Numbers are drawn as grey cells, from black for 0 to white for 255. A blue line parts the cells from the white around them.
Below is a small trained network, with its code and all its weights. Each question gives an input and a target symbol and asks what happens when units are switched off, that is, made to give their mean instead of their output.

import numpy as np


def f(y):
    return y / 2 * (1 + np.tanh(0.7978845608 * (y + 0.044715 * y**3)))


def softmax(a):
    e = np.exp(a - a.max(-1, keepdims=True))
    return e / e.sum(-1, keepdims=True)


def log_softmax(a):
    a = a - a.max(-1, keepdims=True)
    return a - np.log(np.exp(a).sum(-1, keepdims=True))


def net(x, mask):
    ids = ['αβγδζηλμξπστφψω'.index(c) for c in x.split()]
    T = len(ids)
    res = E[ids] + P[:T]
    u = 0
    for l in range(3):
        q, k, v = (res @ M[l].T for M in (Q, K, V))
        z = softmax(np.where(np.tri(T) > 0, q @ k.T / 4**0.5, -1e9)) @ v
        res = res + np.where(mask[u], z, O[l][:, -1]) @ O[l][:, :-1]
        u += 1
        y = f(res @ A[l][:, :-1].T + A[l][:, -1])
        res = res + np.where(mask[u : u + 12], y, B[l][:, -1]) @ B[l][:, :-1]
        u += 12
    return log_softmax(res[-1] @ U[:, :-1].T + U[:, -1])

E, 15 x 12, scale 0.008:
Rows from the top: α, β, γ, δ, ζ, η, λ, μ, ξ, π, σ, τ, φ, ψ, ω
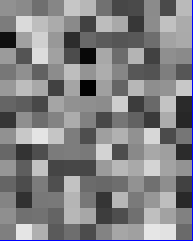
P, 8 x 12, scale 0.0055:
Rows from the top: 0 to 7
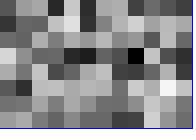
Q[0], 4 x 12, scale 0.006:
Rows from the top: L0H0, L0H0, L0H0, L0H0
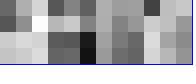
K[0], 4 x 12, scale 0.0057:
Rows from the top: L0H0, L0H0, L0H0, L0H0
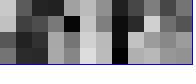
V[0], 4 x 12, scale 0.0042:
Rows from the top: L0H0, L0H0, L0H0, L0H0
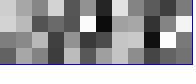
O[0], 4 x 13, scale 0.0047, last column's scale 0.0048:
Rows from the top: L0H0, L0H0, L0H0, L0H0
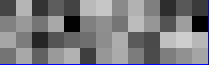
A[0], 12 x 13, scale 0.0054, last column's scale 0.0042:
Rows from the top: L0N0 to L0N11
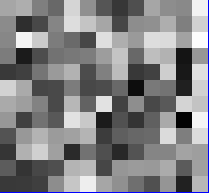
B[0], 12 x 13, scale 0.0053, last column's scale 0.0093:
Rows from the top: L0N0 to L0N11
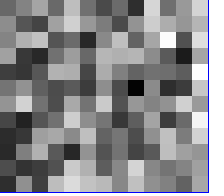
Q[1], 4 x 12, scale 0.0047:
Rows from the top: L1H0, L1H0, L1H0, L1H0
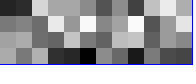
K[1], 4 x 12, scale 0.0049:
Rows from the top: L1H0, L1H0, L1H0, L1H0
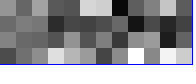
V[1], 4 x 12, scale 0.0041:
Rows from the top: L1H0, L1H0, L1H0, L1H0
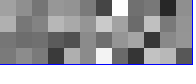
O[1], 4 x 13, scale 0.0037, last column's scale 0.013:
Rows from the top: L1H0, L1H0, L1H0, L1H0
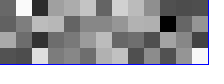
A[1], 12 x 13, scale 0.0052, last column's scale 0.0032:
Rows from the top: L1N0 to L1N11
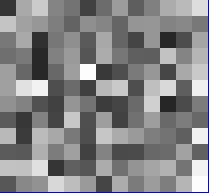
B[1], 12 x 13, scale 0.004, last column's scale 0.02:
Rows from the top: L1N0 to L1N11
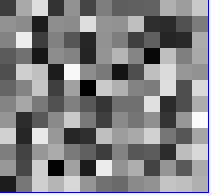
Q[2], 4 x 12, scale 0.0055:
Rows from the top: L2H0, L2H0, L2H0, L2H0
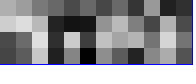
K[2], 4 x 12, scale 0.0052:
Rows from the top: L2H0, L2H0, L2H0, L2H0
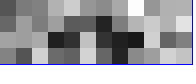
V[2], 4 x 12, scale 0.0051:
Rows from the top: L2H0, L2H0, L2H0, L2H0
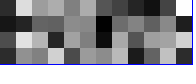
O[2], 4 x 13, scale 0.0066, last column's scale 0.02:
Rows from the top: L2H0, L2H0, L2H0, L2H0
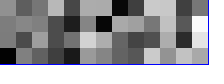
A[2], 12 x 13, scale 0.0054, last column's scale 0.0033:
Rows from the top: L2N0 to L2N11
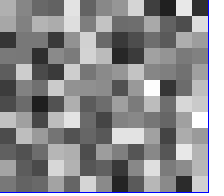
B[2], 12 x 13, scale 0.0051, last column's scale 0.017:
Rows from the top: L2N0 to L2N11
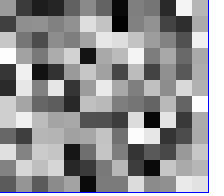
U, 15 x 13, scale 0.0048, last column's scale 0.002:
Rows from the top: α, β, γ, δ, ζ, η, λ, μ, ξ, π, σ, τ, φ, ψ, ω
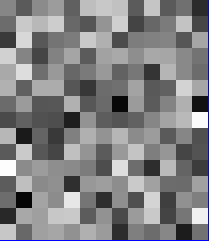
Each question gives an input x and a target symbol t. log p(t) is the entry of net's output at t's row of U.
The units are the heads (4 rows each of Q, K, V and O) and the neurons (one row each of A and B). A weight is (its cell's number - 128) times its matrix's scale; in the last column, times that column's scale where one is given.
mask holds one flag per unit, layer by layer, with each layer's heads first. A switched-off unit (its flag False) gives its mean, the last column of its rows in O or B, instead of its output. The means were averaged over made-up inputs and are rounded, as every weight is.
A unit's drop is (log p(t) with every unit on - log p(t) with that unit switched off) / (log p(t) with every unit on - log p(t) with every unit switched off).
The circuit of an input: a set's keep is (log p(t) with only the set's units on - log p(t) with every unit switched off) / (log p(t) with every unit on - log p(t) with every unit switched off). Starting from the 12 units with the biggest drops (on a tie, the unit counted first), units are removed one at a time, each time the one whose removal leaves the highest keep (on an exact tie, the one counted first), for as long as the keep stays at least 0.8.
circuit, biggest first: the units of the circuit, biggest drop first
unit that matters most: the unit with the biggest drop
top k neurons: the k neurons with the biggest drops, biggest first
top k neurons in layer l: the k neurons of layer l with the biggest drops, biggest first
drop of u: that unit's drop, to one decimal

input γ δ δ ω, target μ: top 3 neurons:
(L0N2, L2N2, L1N5)
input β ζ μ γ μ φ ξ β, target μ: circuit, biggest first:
(L2H0, L0N9, L2N3)
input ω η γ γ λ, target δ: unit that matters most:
L1N2
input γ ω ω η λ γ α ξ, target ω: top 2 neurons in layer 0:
(L0N4, L0N0)
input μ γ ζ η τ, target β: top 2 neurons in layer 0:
(L0N5, L0N11)
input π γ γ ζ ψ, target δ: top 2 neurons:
(L2N3, L1N6)
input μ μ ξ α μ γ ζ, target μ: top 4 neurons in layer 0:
(L0N2, L0N7, L0N11, L0N5)
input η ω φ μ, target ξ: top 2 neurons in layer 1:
(L1N2, L1N6)
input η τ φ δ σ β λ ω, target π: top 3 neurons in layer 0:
(L0N2, L0N4, L0N7)
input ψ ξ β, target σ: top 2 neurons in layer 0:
(L0N7, L0N2)
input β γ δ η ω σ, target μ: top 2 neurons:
(L1N10, L0N2)
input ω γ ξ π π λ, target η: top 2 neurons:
(L0N3, L2N0)
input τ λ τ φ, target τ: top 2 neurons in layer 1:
(L1N5, L1N6)
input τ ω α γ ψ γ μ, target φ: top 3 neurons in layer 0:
(L0N7, L0N8, L0N6)
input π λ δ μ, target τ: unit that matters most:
L0N11
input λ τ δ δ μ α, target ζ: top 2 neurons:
(L0N11, L0N1)
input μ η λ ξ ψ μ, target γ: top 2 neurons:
(L0N11, L1N10)
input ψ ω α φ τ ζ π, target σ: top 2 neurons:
(L1N5, L1N0)
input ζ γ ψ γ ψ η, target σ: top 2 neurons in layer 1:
(L1N5, L1N4)
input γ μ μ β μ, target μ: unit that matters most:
L1N5
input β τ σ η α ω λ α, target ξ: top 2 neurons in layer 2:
(L2N2, L2N0)
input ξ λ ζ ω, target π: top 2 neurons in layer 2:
(L2N4, L2N9)
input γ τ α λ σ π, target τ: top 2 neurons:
(L0N5, L2N8)
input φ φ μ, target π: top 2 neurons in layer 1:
(L1N0, L1N11)
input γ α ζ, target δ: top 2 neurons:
(L2N3, L0N11)
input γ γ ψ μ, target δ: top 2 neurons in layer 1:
(L1N6, L1N2)
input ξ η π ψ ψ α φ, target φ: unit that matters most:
L1N4
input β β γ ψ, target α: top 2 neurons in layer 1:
(L1N5, L1N10)
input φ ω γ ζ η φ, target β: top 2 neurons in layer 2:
(L2N10, L2N5)
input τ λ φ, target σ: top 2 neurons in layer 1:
(L1N7, L1N5)
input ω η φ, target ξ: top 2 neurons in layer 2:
(L2N6, L2N0)
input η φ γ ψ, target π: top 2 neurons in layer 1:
(L1N5, L1N11)
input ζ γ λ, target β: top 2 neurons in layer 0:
(L0N11, L0N4)
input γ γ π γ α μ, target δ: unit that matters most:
L2N3
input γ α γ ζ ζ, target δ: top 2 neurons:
(L2N3, L1N2)
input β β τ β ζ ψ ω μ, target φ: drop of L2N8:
0.0
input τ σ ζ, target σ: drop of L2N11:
0.1
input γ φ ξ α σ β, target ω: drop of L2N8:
0.0
